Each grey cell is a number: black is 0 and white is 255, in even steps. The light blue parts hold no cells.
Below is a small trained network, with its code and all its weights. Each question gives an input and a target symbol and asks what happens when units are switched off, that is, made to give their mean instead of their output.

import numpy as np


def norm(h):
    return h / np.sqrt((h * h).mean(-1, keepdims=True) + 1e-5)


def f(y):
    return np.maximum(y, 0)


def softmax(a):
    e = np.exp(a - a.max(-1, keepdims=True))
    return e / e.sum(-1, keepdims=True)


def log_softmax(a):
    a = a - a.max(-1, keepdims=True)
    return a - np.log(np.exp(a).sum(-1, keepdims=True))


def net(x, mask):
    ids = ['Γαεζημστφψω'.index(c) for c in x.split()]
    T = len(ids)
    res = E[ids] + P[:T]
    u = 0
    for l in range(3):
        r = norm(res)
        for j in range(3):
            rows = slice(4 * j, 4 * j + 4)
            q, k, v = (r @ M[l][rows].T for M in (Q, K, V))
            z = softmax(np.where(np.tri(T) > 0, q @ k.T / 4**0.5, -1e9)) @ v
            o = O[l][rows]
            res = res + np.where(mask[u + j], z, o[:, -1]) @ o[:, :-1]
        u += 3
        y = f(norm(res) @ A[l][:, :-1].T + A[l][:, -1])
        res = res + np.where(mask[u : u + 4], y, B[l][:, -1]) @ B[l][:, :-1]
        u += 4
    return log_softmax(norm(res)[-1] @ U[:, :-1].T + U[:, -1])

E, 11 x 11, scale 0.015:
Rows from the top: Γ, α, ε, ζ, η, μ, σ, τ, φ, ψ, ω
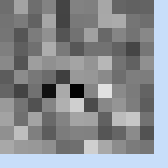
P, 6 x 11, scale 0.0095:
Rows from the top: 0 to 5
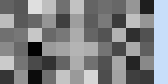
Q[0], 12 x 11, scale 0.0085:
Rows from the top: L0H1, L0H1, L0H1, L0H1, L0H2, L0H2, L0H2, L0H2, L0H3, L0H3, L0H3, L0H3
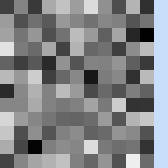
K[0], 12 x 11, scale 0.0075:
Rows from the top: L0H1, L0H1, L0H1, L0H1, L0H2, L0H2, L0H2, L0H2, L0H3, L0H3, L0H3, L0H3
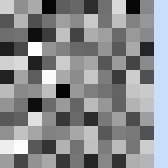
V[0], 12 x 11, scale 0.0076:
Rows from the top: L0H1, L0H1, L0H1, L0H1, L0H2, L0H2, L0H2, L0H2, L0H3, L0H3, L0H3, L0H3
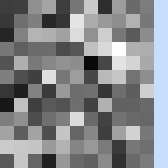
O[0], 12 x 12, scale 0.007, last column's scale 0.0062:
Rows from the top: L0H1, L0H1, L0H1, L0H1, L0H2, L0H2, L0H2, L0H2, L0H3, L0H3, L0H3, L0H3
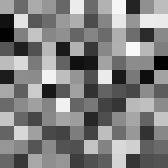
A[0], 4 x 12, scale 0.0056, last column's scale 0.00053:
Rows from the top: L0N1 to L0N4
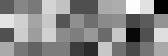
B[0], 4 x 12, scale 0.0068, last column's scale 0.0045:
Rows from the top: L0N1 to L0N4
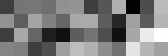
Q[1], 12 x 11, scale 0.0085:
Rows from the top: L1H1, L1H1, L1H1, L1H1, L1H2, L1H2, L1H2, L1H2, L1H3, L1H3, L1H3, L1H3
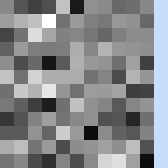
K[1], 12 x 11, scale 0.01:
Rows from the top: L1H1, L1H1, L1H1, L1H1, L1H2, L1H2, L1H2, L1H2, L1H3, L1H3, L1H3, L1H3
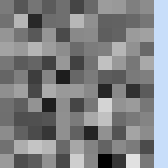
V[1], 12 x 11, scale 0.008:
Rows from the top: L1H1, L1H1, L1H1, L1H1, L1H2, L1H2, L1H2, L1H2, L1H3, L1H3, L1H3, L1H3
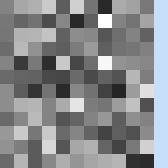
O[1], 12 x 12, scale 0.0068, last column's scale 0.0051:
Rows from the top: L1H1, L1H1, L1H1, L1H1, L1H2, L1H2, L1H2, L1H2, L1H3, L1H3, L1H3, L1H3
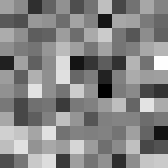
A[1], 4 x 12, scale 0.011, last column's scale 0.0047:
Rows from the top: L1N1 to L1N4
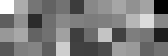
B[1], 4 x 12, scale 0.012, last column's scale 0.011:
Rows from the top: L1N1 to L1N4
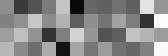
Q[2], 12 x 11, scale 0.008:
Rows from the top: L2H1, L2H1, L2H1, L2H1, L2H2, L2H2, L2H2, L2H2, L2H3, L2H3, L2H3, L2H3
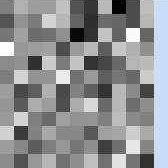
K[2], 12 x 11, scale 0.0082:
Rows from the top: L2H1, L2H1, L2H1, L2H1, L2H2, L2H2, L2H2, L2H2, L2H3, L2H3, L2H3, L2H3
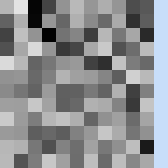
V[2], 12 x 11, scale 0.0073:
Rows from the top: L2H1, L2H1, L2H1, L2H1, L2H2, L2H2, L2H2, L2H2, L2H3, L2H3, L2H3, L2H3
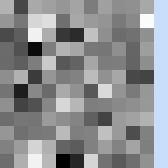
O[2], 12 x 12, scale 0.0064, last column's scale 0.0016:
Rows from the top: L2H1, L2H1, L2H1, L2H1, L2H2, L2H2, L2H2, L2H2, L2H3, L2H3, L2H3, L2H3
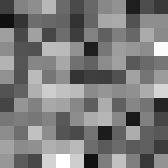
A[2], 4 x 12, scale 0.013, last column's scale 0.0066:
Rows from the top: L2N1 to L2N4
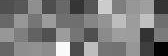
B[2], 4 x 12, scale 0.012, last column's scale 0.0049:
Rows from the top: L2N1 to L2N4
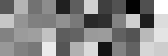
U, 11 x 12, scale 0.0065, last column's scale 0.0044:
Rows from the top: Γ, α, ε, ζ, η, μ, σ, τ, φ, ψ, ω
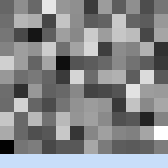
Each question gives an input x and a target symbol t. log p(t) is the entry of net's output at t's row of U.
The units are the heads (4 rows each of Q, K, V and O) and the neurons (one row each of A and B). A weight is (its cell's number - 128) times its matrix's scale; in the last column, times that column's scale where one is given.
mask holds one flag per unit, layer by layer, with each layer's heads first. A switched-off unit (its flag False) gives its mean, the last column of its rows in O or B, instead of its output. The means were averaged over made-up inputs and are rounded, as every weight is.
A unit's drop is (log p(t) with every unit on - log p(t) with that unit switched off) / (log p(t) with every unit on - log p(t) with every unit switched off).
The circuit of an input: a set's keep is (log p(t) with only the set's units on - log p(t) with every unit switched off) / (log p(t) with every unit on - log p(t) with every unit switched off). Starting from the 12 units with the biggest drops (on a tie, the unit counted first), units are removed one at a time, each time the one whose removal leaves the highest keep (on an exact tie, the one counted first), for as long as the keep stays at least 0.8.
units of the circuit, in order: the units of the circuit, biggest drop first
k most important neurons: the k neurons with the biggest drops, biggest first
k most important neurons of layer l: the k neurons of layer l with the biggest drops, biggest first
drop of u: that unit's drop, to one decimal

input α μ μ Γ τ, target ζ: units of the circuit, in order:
(L0H2 L2N4 L1N2)
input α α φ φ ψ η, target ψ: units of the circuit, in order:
(L0H2 L0H1 L1N1)
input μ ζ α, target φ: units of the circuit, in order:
(L0H1)
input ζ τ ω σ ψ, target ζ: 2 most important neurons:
(L1N2 L2N4)
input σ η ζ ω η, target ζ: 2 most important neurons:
(L2N4 L1N2)
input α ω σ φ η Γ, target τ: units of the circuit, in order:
(L1H2 L1N3)
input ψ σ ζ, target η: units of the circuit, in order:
(L1N4 L0H3)
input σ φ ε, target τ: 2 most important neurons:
(L1N3 L0N3)
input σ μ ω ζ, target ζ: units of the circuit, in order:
(L2N4 L1N2)
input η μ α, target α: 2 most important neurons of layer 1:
(L1N2 L1N4)
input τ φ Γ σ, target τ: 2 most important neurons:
(L1N3 L1N4)
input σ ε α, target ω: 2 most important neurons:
(L0N3 L2N1)
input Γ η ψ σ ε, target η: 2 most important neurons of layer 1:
(L1N4 L1N2)
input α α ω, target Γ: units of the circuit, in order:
(L0H2)
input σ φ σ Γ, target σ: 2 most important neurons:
(L2N1 L1N4)
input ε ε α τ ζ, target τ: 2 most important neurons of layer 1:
(L1N3 L1N4)
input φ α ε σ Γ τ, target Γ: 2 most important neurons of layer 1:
(L1N4 L1N3)
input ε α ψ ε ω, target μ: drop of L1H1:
0.1
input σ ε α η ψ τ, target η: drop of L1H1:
0.5
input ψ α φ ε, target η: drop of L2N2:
0.2
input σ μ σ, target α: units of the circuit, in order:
(L1H3)
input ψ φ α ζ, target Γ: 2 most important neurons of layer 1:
(L1N1 L1N4)
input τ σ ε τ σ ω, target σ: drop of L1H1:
0.4
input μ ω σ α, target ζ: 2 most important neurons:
(L1N2 L2N4)
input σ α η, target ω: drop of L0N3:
0.3
